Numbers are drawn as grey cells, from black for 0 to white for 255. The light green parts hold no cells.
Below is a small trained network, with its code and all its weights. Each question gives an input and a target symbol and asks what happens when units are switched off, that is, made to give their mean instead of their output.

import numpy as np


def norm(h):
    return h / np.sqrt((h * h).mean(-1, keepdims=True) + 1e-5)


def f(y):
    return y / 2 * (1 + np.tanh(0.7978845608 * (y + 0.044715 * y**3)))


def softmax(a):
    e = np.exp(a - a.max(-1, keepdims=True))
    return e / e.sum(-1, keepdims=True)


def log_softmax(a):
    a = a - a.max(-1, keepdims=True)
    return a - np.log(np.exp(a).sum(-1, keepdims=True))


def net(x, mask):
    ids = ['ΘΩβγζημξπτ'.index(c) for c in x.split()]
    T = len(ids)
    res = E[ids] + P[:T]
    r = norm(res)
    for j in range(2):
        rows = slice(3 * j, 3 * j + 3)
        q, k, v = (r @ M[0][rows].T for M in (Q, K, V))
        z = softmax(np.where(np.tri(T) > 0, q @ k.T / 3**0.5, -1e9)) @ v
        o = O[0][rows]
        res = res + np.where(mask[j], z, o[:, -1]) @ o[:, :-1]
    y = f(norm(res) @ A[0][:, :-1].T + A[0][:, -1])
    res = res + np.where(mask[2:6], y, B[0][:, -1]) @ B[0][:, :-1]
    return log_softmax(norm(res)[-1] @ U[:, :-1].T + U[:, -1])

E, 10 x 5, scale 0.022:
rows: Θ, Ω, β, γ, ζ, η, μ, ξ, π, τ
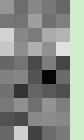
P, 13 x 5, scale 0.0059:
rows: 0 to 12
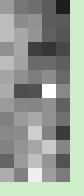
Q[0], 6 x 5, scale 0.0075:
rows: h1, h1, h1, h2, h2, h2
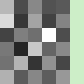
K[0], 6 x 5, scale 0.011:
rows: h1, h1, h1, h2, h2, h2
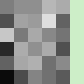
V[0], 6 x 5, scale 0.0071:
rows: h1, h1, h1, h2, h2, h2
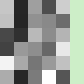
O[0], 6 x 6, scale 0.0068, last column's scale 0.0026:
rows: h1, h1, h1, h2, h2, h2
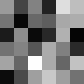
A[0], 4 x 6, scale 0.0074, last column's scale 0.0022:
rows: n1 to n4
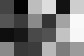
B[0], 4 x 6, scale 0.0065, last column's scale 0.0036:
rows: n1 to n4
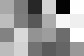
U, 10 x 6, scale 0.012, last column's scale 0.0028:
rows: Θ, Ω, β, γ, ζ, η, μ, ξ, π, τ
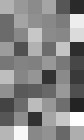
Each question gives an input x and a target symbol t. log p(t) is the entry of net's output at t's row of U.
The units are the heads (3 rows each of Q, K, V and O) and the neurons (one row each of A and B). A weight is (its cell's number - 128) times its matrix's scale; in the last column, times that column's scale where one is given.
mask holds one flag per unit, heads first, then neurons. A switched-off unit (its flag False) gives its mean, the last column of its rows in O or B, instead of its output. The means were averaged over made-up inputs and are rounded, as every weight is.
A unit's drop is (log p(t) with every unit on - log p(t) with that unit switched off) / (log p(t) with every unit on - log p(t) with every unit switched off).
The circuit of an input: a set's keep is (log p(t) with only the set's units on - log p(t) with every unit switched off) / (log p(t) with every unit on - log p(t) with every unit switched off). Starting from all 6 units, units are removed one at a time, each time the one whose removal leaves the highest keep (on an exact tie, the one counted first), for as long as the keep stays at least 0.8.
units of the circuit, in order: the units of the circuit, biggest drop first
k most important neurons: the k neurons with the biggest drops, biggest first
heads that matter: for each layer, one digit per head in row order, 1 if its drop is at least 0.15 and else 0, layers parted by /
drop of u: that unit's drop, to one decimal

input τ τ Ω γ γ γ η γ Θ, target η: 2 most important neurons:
[n1 n3]
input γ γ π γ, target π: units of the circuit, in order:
[h1 h2]
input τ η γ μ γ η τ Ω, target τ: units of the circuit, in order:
[h1]
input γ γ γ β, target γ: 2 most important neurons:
[n1 n3]
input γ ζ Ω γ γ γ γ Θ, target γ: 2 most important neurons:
[n2 n1]
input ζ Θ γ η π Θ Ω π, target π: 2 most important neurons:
[n2 n3]
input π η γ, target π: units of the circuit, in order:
[h2 h1]
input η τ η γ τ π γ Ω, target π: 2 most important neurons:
[n2 n4]
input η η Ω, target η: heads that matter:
01
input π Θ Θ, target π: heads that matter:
11
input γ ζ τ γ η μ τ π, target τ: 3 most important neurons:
[n3 n4 n1]
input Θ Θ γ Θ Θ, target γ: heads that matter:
10
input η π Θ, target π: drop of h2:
0.1
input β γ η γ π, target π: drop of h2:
0.2
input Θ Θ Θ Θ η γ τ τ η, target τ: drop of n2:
-0.1
